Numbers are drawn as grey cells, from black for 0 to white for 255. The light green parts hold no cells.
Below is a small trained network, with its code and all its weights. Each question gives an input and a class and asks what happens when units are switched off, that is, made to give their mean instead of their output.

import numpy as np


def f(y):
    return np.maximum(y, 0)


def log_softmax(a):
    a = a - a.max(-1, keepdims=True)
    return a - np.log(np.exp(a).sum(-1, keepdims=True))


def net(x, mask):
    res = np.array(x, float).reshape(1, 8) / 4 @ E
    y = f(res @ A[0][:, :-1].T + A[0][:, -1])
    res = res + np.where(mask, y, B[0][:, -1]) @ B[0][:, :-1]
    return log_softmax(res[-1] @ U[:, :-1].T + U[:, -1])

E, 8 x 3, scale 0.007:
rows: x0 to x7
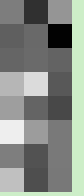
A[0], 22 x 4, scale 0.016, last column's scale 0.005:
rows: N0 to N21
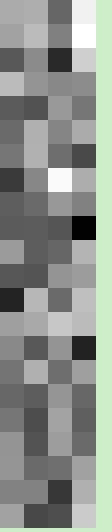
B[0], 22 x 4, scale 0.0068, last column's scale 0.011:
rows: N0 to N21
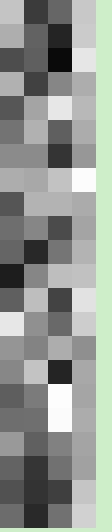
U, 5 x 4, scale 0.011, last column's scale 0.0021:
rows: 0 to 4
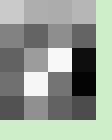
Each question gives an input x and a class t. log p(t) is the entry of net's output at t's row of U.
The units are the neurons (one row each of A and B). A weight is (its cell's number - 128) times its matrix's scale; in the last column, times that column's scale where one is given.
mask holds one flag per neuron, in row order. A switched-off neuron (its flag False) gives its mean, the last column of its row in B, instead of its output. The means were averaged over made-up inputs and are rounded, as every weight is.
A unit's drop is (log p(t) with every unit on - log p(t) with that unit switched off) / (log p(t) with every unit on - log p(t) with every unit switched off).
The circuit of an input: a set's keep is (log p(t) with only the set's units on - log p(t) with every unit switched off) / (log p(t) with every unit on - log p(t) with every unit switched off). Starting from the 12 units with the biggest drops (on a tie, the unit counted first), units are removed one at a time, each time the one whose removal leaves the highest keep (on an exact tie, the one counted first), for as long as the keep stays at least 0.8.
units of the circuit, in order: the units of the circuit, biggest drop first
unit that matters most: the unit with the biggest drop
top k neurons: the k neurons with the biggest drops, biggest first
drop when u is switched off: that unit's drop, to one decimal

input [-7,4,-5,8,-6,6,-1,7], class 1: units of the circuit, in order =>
N7, N0
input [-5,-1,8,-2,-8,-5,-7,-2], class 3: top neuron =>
N12
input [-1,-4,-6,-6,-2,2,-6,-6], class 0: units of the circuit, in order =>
N13, N7
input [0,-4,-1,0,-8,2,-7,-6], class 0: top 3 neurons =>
N13, N7, N2
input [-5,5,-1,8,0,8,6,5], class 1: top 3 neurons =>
N0, N3, N12
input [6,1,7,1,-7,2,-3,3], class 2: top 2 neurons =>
N2, N1
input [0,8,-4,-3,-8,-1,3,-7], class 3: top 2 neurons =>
N12, N21
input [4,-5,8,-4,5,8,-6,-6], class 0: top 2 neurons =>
N2, N20
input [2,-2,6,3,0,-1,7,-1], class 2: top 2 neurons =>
N1, N2
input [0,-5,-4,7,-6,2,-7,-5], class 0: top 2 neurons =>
N13, N0
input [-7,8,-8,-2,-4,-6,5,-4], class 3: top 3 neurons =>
N12, N21, N10
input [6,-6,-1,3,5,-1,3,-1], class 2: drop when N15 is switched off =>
0.2
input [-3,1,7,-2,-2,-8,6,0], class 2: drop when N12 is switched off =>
-0.1
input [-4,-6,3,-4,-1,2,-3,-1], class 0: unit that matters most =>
N13
